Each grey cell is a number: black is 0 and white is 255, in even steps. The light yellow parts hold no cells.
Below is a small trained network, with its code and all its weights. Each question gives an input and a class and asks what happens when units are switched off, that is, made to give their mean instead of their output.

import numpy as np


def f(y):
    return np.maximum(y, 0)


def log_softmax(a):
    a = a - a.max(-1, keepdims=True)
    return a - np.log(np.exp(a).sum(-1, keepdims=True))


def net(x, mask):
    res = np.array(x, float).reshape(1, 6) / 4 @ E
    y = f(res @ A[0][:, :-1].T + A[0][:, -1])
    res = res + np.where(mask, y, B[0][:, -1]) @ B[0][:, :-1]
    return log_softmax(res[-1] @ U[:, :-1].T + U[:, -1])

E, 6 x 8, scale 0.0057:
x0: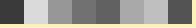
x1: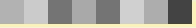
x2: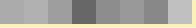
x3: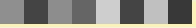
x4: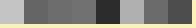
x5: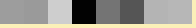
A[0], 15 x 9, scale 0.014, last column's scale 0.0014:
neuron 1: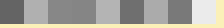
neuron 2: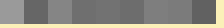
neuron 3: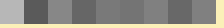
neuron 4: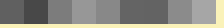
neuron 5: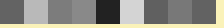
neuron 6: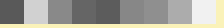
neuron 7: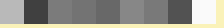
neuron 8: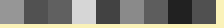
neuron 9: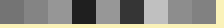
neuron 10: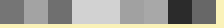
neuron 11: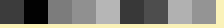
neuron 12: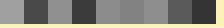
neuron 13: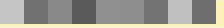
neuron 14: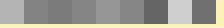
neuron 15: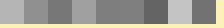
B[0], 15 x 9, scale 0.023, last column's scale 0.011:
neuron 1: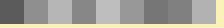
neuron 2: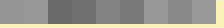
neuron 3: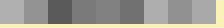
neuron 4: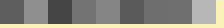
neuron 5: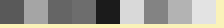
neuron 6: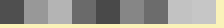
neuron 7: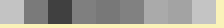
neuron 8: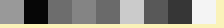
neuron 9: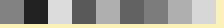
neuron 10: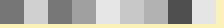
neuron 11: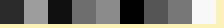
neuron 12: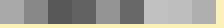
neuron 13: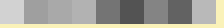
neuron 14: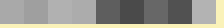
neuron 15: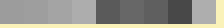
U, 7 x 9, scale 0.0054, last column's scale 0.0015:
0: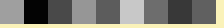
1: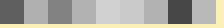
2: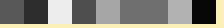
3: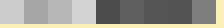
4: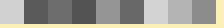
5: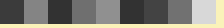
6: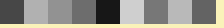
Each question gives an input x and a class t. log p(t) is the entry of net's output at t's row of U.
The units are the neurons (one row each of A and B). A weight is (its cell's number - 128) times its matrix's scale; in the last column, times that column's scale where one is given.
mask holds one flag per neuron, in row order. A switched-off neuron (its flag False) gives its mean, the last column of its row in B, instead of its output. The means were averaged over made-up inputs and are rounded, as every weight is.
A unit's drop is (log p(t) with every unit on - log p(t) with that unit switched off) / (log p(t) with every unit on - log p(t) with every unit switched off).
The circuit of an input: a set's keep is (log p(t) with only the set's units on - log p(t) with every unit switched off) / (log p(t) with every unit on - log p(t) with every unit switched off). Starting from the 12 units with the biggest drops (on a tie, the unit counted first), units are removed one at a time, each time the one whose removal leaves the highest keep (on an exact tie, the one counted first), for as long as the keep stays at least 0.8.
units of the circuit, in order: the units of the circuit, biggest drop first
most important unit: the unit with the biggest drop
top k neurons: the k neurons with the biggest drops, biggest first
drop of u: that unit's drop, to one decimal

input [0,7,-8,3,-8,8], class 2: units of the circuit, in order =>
neuron 9
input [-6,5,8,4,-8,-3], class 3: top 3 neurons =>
neuron 14; neuron 15; neuron 13
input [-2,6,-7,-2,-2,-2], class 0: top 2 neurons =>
neuron 8; neuron 1
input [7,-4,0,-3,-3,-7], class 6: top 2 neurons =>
neuron 5; neuron 6
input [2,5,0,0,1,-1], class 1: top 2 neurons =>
neuron 10; neuron 6
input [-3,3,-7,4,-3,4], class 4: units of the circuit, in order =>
neuron 12; neuron 9
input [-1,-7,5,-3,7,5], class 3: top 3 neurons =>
neuron 13; neuron 14; neuron 15
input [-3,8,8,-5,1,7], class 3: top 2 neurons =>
neuron 13; neuron 14
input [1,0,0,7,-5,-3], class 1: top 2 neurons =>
neuron 10; neuron 1
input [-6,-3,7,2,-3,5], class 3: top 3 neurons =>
neuron 13; neuron 14; neuron 15
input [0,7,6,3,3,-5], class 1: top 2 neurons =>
neuron 10; neuron 9
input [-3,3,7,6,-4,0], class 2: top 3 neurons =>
neuron 9; neuron 7; neuron 1
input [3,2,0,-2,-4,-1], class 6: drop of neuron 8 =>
0.1
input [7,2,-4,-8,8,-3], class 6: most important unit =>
neuron 5
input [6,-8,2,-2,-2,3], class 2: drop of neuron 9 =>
0.1
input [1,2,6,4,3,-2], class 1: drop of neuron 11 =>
0.3
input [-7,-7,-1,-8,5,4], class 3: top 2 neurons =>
neuron 13; neuron 14
